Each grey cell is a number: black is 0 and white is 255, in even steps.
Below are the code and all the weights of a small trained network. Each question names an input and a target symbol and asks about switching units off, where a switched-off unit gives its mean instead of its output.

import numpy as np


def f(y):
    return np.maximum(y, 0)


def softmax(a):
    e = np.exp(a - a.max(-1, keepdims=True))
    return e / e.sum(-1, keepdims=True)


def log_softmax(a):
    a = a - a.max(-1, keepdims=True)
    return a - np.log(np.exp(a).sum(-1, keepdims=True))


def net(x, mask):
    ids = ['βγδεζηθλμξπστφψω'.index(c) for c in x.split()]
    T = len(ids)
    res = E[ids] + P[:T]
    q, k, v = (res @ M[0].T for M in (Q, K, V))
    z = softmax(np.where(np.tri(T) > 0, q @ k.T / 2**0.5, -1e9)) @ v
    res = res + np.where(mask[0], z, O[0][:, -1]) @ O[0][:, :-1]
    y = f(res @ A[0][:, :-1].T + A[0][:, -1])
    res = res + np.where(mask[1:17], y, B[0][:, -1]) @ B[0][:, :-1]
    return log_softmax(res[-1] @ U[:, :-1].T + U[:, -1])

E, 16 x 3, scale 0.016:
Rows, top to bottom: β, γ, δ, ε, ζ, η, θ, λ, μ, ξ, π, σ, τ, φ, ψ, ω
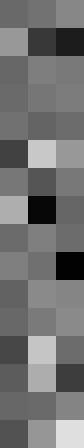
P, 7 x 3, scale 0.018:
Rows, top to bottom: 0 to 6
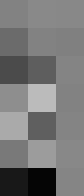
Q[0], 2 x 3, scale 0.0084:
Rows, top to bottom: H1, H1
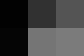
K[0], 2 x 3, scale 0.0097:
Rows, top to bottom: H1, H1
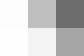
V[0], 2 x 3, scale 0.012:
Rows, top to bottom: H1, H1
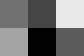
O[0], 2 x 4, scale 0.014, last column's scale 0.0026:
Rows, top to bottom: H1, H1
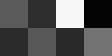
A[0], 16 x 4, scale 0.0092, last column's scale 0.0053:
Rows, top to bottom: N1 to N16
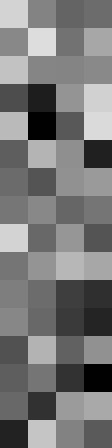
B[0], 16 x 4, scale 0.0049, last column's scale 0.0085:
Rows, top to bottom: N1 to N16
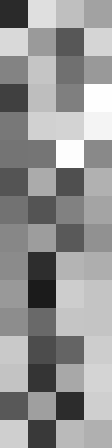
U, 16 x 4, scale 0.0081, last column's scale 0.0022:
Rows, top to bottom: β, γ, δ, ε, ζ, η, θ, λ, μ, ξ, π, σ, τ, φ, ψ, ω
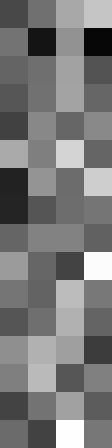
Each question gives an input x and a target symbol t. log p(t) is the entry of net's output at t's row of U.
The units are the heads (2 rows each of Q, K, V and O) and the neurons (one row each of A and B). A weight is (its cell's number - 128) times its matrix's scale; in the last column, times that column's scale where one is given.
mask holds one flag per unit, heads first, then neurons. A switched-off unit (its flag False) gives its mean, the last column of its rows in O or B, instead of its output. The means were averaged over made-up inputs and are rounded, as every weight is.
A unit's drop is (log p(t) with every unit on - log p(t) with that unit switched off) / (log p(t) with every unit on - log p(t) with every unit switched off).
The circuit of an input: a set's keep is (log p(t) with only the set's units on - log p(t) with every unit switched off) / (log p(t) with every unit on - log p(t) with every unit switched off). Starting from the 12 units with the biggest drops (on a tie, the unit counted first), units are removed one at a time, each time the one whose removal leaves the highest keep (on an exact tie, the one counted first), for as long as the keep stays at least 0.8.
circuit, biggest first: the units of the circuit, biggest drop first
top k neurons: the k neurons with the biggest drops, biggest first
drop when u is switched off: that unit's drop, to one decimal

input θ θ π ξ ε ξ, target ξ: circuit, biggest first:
(H1 N13 N14)
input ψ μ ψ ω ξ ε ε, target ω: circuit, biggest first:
(H1)
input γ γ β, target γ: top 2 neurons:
(N14 N11)
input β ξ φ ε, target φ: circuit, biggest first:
(H1 N2)
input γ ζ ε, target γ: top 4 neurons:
(N14 N11 N16 N13)
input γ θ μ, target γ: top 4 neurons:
(N14 N11 N16 N13)
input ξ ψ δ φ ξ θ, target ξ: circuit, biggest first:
(H1 N5)
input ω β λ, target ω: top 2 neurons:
(N5 N10)
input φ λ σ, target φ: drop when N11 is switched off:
0.1
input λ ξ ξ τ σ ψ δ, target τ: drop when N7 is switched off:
0.0
